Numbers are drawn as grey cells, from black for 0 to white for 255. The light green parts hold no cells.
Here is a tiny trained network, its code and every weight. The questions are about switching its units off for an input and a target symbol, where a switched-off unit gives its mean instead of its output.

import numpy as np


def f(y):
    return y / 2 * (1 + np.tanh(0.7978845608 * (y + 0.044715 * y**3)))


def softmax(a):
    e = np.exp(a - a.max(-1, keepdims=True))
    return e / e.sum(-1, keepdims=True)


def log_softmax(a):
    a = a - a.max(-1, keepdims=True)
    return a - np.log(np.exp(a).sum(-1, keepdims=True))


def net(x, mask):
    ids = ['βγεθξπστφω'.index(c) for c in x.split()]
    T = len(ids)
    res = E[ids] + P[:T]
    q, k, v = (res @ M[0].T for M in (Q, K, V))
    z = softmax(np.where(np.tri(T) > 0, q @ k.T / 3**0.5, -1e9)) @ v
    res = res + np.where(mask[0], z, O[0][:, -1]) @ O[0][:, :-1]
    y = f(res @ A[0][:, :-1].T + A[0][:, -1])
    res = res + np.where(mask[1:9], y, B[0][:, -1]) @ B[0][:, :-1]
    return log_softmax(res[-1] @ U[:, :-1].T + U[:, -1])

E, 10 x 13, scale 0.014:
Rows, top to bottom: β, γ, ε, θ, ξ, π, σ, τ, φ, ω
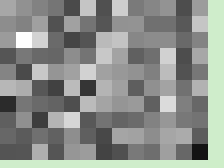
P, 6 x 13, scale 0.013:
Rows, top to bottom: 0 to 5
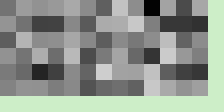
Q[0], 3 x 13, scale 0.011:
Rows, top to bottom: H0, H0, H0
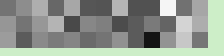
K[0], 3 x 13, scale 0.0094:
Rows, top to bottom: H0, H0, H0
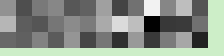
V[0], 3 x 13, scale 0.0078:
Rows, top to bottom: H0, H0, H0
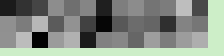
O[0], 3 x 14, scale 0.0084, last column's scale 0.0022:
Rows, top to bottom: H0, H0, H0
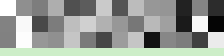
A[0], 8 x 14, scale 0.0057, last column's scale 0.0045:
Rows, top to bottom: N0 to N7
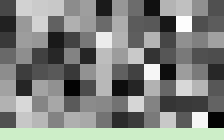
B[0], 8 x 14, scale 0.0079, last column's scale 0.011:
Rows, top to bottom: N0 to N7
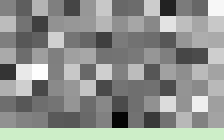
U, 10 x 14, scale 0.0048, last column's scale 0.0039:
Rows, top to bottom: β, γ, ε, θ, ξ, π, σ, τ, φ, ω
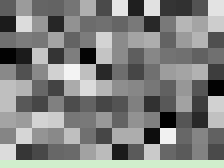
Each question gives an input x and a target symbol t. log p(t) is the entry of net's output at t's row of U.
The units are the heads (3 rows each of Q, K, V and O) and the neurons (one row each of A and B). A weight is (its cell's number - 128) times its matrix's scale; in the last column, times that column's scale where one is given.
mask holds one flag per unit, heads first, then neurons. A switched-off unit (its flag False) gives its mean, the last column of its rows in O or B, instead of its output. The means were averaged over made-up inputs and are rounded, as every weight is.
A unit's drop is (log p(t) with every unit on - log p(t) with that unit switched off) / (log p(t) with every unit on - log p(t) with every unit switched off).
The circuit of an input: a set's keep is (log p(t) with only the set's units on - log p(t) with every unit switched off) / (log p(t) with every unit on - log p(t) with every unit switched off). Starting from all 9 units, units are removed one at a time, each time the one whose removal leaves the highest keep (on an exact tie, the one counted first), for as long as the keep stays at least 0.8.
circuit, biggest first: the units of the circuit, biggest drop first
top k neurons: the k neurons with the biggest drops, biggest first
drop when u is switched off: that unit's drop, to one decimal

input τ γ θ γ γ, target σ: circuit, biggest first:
(H0 N4)
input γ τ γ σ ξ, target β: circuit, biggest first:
(H0 N1)
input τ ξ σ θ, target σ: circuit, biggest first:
(H0 N5)
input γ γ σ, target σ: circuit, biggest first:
(H0 N5)
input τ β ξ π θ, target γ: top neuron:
(N4)
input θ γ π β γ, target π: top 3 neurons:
(N1 N0 N3)
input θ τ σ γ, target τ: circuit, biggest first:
(N0 H0)
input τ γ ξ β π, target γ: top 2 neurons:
(N4 N5)
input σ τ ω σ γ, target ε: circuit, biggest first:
(H0 N4)
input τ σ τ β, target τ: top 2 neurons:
(N0 N1)
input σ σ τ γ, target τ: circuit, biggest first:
(H0 N0)
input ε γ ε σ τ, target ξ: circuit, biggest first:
(H0 N1)
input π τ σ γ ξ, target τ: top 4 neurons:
(N5 N4 N1 N6)
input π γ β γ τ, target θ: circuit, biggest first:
(H0 N5)
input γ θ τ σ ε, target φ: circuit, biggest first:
(H0 N0)
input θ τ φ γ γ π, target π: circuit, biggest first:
(H0 N0 N1)
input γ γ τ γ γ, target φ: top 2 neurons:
(N0 N6)
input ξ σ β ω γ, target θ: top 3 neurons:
(N5 N4 N1)
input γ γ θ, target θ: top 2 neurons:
(N5 N0)
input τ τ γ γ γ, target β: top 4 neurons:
(N1 N4 N7 N6)
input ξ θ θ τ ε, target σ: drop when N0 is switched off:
0.1
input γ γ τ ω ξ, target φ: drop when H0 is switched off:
0.7
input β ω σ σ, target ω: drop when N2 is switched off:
0.0
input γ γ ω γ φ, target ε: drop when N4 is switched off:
0.9
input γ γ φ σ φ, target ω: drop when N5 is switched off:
0.0
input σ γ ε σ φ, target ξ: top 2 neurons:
(N1 N2)
